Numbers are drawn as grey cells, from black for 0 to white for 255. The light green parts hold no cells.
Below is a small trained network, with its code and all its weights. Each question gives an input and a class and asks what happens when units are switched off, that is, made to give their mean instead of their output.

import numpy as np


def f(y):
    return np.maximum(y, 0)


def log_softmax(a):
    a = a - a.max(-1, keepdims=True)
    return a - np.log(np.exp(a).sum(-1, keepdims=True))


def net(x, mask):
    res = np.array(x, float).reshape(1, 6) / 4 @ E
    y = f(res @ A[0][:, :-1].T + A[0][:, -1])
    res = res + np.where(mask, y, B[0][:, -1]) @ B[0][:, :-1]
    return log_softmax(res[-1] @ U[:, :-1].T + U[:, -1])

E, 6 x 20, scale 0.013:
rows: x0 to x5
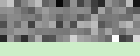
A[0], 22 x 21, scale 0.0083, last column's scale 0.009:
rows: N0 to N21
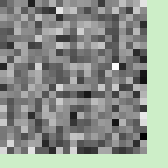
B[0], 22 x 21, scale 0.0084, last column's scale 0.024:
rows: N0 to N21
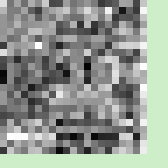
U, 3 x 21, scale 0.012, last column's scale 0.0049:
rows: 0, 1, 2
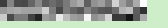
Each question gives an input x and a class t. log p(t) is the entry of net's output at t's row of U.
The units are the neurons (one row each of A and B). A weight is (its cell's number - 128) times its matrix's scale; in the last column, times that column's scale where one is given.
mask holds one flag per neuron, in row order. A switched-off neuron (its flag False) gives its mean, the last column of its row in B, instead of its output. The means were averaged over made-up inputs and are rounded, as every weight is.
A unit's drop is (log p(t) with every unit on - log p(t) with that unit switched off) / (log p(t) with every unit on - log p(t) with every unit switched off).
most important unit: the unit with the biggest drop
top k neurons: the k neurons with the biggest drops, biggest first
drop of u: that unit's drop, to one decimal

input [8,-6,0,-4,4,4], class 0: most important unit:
N11
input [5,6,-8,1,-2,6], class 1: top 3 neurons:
N19, N20, N16
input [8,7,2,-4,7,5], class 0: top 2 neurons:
N11, N10
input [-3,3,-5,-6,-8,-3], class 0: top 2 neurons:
N19, N20
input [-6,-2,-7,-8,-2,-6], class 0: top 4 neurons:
N8, N15, N19, N20
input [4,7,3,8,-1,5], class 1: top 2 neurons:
N19, N0
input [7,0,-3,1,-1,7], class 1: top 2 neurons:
N19, N20
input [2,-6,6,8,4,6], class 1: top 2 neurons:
N19, N0
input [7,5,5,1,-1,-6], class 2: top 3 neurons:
N13, N6, N2
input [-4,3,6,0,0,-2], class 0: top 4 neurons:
N19, N20, N16, N7
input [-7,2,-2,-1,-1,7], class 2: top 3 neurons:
N1, N12, N21
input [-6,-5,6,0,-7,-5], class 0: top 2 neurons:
N16, N19
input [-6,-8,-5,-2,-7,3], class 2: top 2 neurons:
N1, N12
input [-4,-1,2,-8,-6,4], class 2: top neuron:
N1
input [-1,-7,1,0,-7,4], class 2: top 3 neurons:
N21, N17, N6
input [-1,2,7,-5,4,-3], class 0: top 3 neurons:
N19, N20, N0
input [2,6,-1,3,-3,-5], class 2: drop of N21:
0.2
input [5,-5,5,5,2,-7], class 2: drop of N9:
0.0
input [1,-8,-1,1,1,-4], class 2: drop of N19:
0.2
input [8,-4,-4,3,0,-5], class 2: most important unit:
N13
